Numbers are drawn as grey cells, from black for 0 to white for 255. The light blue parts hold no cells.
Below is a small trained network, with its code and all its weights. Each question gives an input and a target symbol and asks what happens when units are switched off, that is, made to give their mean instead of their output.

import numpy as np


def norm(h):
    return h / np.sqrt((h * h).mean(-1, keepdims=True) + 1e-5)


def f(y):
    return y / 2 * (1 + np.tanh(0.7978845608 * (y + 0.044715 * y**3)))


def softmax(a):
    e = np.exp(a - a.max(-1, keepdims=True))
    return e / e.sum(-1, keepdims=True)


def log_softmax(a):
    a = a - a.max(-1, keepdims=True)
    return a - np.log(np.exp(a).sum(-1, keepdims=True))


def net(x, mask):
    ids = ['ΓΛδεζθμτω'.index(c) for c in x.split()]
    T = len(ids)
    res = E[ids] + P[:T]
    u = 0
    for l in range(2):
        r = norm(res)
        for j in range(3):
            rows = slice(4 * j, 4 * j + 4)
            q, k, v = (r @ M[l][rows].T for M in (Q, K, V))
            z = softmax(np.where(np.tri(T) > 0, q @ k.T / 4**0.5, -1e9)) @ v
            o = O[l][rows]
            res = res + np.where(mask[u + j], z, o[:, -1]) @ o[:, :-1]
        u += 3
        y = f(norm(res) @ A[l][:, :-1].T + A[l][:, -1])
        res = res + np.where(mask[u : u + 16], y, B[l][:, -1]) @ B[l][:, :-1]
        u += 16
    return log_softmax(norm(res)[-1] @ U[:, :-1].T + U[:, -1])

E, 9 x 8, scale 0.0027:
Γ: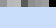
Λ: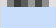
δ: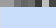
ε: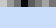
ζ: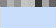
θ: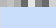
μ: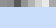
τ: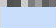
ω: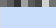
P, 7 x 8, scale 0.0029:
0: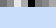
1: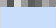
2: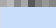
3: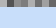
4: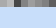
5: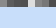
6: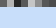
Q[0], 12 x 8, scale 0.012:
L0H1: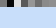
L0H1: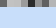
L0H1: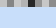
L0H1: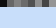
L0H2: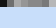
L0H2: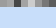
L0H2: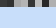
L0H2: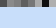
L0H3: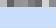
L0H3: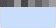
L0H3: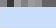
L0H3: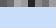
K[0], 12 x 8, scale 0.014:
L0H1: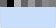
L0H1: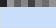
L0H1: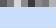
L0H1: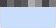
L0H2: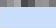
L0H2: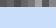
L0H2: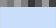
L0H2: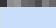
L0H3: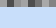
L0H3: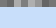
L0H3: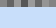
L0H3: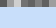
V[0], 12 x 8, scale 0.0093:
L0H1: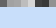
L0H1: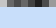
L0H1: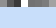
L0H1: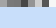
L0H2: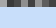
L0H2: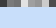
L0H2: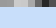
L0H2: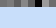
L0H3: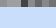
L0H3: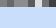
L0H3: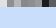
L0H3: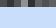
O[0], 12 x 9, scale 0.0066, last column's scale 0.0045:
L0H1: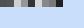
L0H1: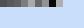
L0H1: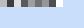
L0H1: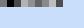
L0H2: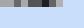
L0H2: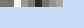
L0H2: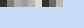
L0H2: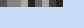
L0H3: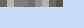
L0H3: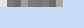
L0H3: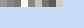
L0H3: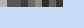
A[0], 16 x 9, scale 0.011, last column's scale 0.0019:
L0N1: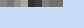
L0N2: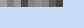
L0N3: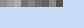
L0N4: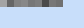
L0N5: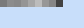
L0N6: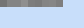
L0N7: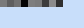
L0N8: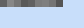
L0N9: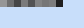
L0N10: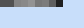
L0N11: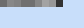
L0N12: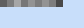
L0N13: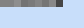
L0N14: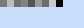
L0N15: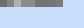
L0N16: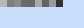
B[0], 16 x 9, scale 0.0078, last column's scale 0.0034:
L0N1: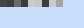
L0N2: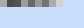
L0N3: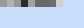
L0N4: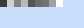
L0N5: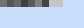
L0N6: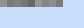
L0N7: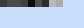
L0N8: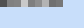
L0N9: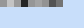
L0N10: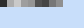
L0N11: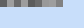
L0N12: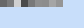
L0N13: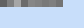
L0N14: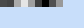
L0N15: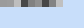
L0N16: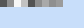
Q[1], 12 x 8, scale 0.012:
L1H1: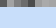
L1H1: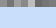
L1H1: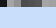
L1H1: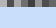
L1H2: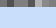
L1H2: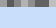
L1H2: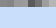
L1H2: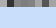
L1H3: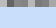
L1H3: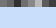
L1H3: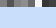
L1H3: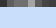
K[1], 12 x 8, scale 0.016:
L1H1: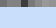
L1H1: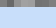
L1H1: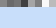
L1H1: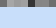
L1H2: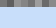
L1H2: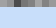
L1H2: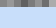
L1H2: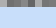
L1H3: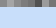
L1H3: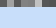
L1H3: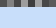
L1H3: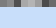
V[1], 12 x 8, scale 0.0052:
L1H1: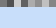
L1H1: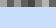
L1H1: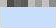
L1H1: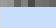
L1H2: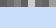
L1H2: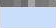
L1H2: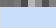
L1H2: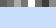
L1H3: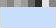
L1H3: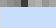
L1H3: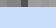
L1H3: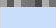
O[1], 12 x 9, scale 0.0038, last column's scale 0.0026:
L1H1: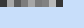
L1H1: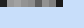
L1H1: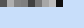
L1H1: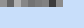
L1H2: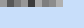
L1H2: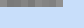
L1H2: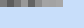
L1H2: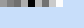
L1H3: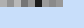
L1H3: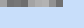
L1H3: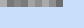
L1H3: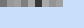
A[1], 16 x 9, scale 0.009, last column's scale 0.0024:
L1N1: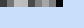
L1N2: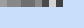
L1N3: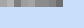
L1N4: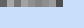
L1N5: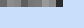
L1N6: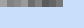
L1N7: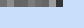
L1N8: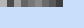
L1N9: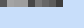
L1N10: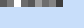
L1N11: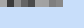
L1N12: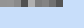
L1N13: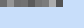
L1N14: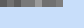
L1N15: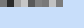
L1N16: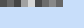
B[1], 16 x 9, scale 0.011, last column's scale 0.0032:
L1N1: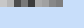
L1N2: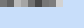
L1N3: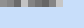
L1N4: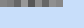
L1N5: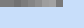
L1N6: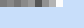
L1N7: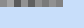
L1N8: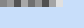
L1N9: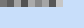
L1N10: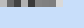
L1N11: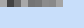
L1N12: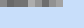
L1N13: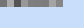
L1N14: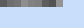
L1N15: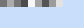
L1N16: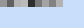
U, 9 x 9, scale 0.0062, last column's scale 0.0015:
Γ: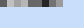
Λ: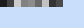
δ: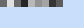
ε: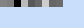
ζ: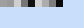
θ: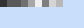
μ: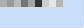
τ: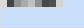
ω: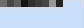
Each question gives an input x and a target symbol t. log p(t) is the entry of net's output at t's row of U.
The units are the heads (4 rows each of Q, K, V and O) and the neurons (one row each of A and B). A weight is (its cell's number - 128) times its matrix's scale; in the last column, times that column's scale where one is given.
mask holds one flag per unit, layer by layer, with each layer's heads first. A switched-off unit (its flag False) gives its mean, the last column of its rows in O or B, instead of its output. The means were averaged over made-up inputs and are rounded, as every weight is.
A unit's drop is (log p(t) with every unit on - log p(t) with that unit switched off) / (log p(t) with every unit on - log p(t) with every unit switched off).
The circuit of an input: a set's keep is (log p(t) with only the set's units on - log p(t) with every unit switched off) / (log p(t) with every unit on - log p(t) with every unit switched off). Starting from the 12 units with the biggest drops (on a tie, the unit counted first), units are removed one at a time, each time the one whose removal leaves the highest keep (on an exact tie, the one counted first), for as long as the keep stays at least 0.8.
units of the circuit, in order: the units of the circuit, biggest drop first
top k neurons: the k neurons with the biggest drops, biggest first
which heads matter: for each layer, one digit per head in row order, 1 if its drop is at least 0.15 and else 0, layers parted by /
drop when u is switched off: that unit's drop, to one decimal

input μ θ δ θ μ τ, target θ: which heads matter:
100 / 000
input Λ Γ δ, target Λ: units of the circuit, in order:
L0H1; L0H3
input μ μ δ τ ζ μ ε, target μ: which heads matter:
011 / 001
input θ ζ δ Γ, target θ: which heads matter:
010 / 000
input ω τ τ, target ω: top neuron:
L0N7
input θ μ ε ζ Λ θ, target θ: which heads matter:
010 / 000
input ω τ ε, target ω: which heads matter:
001 / 000
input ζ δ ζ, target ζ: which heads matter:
000 / 000
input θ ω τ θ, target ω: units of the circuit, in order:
L0H3; L0N7
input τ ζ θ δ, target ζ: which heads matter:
100 / 000
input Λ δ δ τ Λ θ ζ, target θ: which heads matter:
011 / 100
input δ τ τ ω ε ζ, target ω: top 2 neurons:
L0N7; L1N10
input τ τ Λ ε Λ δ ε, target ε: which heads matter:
010 / 000
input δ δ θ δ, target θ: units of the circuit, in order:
L0H2
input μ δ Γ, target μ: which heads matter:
010 / 000
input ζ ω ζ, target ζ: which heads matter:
110 / 000
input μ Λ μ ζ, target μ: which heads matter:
011 / 000
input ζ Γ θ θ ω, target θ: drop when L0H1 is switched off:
0.2
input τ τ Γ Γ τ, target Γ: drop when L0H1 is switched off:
0.4
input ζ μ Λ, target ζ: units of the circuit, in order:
L0H1
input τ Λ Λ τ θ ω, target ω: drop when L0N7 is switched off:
0.7
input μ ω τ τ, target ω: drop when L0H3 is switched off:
1.0
